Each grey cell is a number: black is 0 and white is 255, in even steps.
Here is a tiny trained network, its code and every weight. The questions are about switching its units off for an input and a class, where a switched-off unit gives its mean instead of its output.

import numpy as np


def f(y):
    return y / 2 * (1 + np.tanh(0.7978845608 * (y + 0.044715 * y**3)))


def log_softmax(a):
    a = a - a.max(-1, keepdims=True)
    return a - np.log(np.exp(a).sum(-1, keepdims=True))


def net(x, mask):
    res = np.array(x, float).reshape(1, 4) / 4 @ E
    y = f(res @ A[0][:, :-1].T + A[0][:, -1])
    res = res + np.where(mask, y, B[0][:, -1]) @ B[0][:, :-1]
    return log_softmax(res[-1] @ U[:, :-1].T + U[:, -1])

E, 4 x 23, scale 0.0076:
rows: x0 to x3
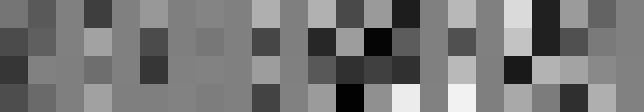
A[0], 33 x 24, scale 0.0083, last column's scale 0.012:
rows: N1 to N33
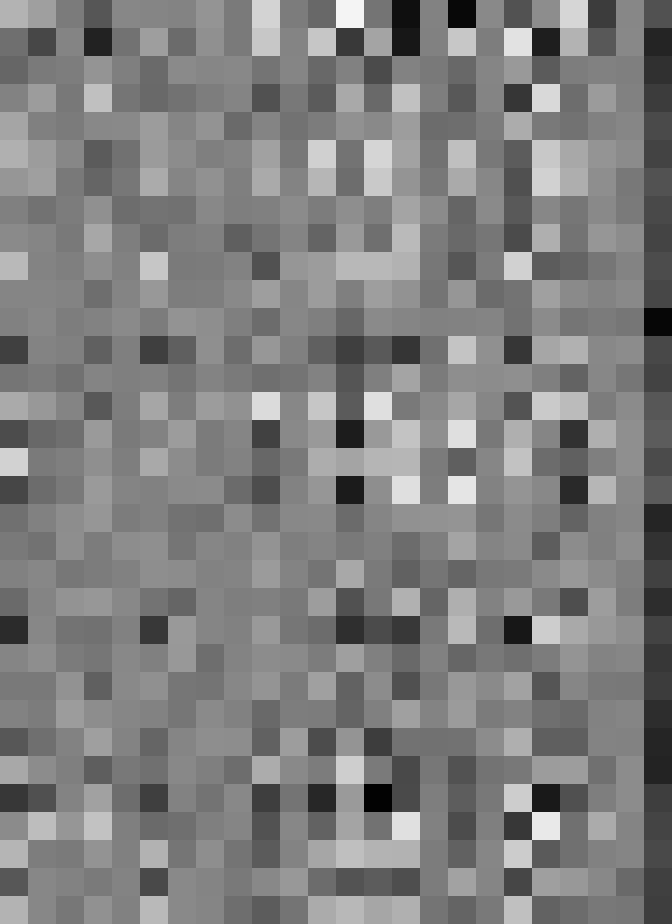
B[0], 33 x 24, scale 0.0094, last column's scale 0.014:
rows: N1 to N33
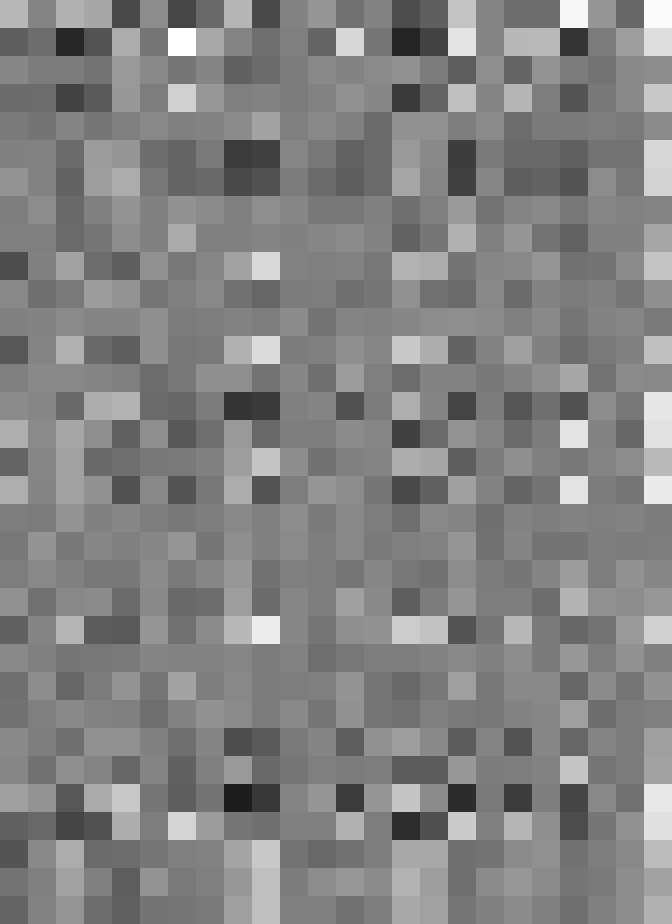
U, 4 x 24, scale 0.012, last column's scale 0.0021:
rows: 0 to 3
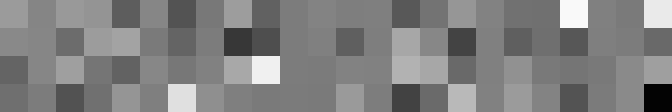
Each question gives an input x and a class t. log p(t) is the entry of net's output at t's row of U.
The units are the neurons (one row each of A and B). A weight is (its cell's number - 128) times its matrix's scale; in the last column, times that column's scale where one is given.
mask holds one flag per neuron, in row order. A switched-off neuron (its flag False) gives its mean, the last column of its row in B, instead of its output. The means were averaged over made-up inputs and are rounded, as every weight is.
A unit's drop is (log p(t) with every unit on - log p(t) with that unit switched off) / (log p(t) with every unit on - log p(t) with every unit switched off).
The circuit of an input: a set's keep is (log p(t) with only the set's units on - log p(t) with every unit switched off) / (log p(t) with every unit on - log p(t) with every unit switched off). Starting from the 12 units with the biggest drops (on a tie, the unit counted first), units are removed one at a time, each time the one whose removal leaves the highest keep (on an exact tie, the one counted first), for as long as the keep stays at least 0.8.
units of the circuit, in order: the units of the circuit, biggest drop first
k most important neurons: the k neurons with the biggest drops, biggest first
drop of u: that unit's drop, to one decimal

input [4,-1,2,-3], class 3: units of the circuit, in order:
[N2]
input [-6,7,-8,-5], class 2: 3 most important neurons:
[N10; N31; N15]
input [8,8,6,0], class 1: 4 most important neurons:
[N29; N30; N27; N4]
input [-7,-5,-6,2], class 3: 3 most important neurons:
[N30; N4; N23]
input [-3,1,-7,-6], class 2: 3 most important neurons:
[N10; N31; N18]
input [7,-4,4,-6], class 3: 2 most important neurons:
[N2; N18]
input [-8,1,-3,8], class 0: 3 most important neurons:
[N18; N16; N2]
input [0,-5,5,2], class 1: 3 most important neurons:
[N15; N7; N6]
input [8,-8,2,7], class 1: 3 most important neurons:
[N15; N6; N7]
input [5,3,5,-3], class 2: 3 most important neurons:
[N13; N30; N23]
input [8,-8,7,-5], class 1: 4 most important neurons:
[N15; N7; N6; N30]
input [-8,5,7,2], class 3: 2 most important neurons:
[N30; N4]
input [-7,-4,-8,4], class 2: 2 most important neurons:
[N10; N17]
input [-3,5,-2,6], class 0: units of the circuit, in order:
[N18]
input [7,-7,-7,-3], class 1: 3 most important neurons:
[N15; N6; N7]
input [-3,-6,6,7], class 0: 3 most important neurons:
[N18; N16; N29]
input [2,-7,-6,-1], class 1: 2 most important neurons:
[N15; N6]
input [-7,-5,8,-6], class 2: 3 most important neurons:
[N23; N13; N2]
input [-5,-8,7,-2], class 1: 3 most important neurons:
[N15; N7; N6]
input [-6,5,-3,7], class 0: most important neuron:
[N18]
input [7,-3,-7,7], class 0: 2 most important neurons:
[N16; N18]
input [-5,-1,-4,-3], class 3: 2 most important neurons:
[N30; N23]
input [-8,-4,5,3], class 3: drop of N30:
0.3
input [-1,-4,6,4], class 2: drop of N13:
0.1
